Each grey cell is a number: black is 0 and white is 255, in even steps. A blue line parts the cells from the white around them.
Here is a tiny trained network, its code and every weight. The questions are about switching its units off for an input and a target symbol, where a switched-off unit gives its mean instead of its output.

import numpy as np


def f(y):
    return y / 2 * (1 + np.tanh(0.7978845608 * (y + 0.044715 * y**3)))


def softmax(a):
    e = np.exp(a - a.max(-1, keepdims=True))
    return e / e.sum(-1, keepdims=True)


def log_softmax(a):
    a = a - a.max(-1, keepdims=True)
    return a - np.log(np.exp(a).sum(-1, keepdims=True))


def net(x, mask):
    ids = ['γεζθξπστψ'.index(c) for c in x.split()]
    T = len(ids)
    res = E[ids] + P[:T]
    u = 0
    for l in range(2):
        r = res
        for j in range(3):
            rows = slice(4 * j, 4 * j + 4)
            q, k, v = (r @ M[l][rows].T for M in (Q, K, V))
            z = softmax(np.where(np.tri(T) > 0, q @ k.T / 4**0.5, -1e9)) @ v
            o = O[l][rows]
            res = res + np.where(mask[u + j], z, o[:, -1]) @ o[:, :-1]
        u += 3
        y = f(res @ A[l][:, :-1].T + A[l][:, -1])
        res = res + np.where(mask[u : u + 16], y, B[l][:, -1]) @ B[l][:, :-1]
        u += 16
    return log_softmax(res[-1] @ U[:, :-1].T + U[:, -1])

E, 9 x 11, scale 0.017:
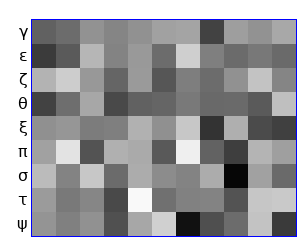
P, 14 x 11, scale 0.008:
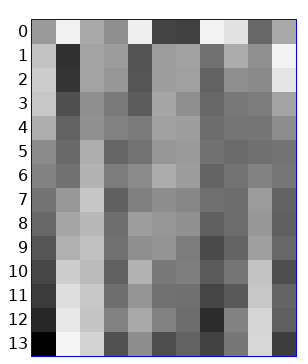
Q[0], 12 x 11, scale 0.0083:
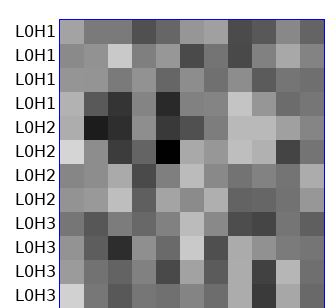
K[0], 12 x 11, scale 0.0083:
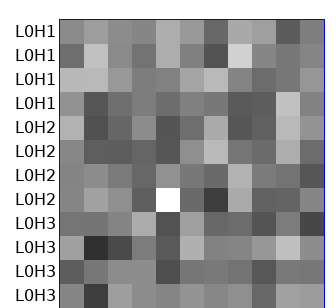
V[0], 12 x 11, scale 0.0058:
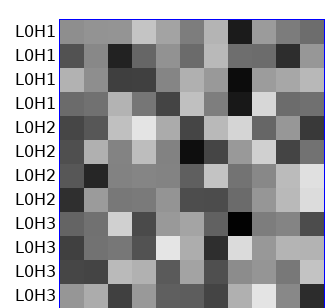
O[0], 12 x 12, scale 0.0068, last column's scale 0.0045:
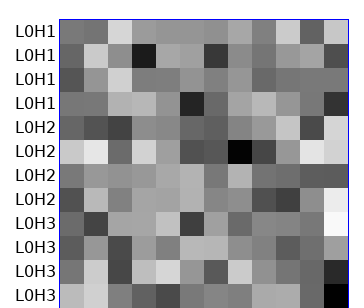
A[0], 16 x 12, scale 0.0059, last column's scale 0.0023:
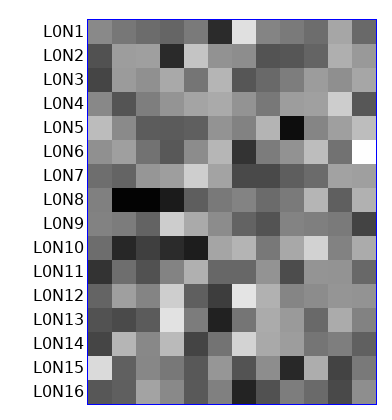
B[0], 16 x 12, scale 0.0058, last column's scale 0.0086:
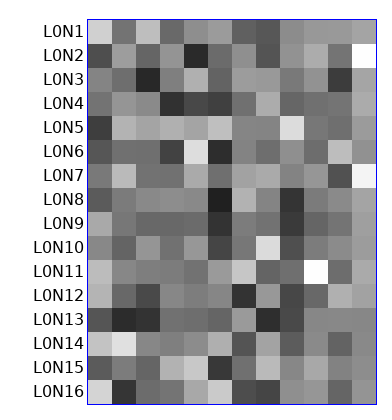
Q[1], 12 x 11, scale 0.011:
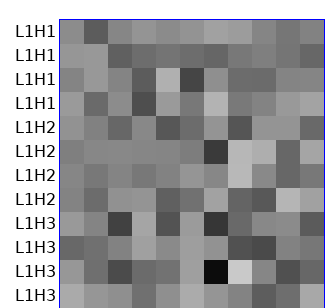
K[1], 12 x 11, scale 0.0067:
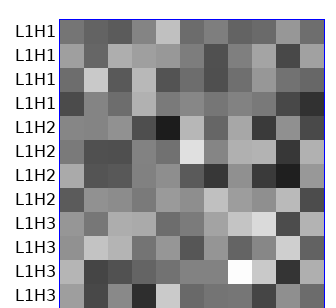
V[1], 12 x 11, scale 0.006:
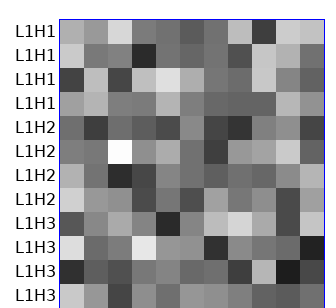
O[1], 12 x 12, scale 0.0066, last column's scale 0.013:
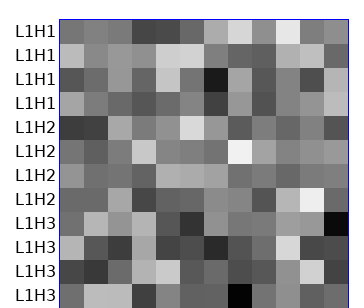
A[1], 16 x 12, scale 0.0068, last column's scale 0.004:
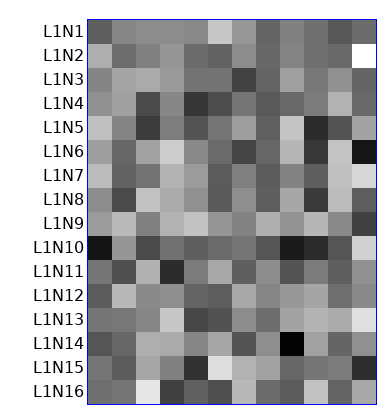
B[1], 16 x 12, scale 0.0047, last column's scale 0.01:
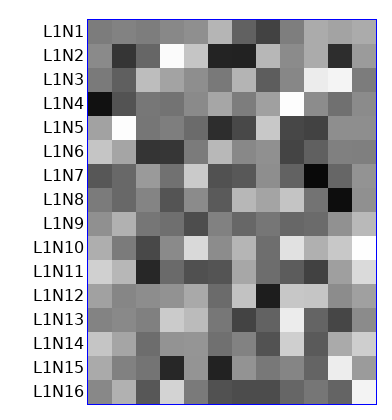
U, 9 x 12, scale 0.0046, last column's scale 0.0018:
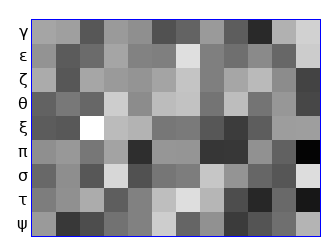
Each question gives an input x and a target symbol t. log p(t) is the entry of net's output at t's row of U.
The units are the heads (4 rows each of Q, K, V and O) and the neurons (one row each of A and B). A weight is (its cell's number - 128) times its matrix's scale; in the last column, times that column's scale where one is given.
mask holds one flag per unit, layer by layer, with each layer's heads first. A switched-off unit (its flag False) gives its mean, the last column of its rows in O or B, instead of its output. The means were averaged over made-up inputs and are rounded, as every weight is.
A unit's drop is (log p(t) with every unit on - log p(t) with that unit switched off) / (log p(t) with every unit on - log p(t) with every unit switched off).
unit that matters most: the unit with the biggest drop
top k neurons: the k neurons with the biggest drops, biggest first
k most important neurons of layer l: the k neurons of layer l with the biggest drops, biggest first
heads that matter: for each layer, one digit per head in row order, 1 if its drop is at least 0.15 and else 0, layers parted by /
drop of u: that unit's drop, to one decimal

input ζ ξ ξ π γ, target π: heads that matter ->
010 / 001
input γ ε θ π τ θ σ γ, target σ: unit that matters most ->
L1H2
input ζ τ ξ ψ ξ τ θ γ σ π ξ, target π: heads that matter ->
011 / 001
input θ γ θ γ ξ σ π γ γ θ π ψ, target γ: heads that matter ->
111 / 100
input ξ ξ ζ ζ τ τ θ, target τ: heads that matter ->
000 / 001
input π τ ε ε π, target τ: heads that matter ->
110 / 001
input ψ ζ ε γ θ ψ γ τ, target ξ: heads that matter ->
110 / 100
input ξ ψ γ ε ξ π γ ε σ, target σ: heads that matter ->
100 / 011
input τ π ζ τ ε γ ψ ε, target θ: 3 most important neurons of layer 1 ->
[L1N10; L1N14; L1N1]
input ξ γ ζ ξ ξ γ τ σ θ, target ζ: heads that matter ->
111 / 110
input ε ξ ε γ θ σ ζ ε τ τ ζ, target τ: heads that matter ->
000 / 001
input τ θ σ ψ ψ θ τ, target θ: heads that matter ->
111 / 100
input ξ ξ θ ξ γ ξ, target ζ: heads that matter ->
111 / 100
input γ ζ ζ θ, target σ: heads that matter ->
111 / 111
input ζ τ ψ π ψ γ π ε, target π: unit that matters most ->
L0H2
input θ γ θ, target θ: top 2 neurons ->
[L1N10; L1N4]
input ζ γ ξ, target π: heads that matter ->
111 / 011
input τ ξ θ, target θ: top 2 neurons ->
[L1N10; L0N2]
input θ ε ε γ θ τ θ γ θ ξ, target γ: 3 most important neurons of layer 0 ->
[L0N11; L0N9; L0N7]
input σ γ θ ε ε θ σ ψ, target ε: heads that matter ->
110 / 100
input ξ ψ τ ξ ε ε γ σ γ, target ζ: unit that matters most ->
L1H1
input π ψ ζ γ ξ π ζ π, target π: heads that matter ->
000 / 000
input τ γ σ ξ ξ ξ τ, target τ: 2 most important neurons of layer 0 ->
[L0N11; L0N7]
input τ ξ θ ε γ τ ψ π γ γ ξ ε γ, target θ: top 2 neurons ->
[L1N10; L0N2]
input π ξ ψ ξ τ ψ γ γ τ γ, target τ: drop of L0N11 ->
0.1
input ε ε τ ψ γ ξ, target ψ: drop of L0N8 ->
0.1
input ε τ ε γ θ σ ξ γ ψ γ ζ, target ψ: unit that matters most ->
L1H3
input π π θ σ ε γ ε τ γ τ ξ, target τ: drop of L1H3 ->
0.6
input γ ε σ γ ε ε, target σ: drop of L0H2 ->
0.2
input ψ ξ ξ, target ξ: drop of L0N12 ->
-0.1
